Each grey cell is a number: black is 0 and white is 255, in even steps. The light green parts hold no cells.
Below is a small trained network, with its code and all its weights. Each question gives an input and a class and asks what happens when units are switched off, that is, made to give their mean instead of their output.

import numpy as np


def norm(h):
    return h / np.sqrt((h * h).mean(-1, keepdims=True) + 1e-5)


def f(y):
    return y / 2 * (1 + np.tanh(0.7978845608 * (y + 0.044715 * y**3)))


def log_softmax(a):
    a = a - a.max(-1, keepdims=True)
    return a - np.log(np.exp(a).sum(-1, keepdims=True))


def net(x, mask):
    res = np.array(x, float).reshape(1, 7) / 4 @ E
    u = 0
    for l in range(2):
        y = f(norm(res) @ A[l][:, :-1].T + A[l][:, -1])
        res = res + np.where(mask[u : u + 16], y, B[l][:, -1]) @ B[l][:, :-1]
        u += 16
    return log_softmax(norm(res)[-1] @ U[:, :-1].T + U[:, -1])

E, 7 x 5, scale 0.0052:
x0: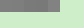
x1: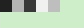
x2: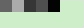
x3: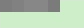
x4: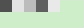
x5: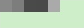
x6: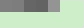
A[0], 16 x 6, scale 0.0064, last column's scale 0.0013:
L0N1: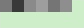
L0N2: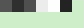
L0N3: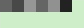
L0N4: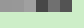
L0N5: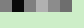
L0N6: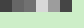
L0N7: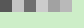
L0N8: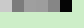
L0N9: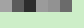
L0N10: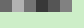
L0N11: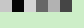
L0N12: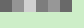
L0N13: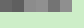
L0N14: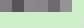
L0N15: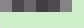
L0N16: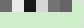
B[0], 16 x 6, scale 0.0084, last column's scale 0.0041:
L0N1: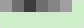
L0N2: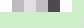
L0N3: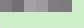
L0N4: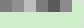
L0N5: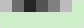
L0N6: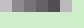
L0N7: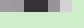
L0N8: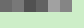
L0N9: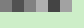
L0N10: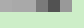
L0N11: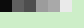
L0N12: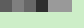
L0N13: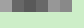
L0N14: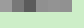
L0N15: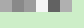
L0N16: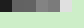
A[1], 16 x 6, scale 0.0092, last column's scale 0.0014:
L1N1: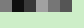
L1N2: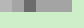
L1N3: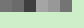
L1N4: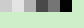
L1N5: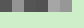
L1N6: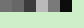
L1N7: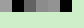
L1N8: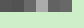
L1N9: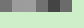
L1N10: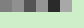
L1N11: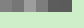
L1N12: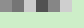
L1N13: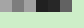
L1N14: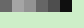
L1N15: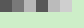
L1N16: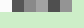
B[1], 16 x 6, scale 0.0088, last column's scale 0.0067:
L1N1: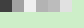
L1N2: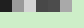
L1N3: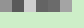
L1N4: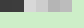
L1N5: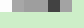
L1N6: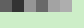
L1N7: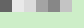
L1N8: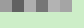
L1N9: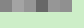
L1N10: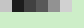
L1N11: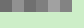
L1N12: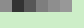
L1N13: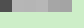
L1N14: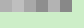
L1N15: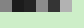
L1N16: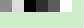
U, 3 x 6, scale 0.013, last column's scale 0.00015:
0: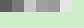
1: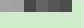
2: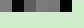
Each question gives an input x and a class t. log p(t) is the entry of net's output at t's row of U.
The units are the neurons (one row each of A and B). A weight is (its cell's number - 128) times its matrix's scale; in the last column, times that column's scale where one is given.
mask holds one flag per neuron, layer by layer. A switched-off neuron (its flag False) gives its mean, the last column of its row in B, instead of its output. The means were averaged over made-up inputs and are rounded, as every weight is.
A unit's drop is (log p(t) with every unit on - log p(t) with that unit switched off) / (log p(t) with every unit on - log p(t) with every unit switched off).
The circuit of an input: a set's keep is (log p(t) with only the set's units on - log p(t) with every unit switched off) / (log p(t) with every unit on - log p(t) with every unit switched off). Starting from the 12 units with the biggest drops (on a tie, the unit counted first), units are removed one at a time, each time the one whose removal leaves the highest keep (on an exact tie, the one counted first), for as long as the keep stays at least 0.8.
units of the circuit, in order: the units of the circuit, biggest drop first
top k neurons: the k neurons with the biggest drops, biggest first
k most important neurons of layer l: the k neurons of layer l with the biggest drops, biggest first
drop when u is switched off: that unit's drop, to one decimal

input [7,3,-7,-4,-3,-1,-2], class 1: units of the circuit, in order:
(L0N2, L1N16)
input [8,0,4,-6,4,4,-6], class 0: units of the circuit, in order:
(L1N4)
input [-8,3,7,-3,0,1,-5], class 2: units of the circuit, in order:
(L1N16, L1N10)
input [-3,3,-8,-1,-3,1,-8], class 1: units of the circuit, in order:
(L0N2, L1N16)
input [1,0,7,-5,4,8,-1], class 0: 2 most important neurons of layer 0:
(L0N10, L0N11)
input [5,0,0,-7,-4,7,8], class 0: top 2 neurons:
(L1N1, L0N2)
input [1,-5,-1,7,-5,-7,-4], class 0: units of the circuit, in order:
(L0N2, L1N1, L1N7)
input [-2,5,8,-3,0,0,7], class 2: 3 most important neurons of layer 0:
(L0N16, L0N2, L0N12)
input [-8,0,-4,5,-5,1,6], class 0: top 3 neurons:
(L1N1, L0N11, L1N7)
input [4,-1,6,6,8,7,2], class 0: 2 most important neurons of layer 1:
(L1N4, L1N16)
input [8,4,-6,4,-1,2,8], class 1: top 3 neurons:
(L0N2, L1N16, L1N1)
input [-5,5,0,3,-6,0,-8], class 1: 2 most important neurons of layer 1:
(L1N16, L1N4)
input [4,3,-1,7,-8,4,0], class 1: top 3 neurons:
(L1N16, L0N11, L1N7)
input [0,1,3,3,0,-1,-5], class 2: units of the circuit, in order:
(L1N10)
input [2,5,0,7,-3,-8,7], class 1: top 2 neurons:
(L0N2, L0N11)
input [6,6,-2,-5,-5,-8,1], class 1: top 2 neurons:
(L0N2, L1N16)
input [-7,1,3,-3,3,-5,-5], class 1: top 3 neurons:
(L0N2, L0N16, L1N1)
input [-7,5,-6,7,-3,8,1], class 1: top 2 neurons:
(L0N2, L1N16)
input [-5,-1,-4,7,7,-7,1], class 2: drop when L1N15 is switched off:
0.5
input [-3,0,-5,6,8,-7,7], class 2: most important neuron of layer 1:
(L1N15)
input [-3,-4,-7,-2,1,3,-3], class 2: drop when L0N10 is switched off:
-0.1
